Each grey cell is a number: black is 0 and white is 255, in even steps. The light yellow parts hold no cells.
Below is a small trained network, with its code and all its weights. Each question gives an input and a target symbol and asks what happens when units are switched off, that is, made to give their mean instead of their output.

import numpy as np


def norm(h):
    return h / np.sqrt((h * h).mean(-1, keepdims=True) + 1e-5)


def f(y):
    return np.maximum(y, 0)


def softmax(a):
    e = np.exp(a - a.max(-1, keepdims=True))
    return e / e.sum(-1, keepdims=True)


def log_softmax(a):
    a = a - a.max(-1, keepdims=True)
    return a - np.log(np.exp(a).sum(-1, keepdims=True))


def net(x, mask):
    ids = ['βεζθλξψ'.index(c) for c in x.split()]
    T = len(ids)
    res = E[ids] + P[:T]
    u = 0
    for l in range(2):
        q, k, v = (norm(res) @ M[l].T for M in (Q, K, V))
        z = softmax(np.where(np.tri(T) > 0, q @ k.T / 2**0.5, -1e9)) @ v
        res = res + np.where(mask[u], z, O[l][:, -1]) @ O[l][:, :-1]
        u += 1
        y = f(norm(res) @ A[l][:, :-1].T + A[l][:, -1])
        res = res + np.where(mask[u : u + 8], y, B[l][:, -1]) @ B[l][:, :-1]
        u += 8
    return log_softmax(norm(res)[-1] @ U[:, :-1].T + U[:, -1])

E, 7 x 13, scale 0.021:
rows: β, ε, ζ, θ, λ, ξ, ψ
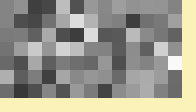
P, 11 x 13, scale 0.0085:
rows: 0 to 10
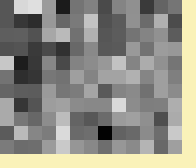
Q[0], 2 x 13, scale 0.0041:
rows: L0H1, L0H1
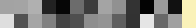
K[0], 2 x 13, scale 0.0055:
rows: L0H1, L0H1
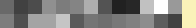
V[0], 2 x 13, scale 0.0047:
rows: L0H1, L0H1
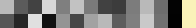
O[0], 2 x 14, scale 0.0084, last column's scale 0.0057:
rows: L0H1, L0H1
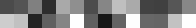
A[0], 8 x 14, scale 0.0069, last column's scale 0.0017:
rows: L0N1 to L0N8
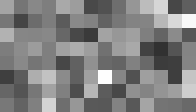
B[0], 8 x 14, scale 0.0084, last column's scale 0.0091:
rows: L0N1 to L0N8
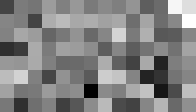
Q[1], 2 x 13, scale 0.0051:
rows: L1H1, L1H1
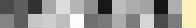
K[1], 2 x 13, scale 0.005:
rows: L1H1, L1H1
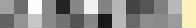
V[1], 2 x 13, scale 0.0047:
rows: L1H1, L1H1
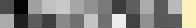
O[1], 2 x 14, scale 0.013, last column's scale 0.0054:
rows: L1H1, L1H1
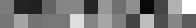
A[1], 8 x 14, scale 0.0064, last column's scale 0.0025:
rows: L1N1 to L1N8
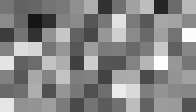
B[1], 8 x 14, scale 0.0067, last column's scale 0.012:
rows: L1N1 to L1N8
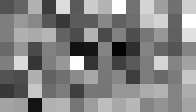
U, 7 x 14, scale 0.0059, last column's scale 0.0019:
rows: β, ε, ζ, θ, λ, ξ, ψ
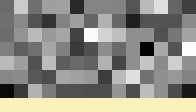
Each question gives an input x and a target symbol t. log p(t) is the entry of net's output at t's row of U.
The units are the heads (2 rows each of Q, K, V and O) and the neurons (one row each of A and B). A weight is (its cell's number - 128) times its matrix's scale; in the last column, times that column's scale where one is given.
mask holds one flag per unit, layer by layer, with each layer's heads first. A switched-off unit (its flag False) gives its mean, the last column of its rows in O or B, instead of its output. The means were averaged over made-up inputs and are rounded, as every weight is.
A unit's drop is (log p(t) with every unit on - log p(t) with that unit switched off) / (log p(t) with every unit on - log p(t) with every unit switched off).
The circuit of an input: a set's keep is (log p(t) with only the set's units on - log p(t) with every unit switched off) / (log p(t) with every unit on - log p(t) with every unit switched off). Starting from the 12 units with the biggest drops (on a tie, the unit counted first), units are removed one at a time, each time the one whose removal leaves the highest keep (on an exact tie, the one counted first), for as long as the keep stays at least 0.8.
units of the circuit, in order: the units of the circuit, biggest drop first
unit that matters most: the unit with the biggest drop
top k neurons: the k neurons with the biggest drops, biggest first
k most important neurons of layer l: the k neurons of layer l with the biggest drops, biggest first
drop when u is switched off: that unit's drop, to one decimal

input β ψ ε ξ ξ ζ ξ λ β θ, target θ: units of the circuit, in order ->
(L1H1 L1N1)
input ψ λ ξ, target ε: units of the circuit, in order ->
(L1H1 L0H1)
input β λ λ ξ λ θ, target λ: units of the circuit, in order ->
(L0H1 L1N1)
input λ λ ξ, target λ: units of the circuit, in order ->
(L0H1)
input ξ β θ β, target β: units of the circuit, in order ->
(L1N2 L1N3)
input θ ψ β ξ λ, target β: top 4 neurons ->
(L0N6 L0N2 L1N5 L0N1)
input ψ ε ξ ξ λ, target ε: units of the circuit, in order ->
(L1H1 L0H1)
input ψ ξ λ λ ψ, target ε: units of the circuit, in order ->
(L1H1 L0H1 L0N7)
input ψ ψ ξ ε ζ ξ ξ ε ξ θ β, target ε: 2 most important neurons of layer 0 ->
(L0N4 L0N7)
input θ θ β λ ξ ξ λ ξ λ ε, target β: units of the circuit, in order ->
(L0H1 L1H1 L0N6 L0N2)
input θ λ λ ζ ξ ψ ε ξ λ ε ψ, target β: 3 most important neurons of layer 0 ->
(L0N6 L0N2 L0N4)
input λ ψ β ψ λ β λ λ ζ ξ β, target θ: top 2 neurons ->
(L1N1 L0N2)
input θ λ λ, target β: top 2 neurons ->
(L0N2 L0N6)
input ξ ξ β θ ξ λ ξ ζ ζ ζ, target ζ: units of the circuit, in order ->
(L1N1 L0N5)
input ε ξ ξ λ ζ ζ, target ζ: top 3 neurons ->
(L0N6 L1N1 L1N2)
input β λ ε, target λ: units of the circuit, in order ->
(L0H1 L1N6)
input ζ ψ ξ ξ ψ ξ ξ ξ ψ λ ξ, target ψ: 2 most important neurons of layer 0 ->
(L0N2 L0N4)
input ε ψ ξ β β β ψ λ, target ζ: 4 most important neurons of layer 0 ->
(L0N6 L0N2 L0N1 L0N7)
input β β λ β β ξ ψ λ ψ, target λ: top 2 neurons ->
(L0N8 L1N6)
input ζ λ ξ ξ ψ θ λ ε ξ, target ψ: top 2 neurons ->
(L0N2 L1N7)
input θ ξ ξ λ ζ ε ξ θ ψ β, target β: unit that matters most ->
L0H1
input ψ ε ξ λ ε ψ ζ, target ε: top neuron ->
(L0N5)
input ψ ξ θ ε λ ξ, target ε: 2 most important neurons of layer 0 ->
(L0N4 L0N7)
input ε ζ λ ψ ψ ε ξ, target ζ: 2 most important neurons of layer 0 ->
(L0N6 L0N1)
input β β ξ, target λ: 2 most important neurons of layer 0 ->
(L0N1 L0N4)
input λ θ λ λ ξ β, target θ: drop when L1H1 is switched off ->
1.3
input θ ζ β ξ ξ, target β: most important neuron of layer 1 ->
(L1N5)
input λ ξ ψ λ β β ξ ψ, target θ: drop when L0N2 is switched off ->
-0.1
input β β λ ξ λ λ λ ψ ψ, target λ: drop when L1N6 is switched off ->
0.2
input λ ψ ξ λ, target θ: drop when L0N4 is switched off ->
-0.1
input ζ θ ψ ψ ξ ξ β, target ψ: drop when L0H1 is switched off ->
0.5
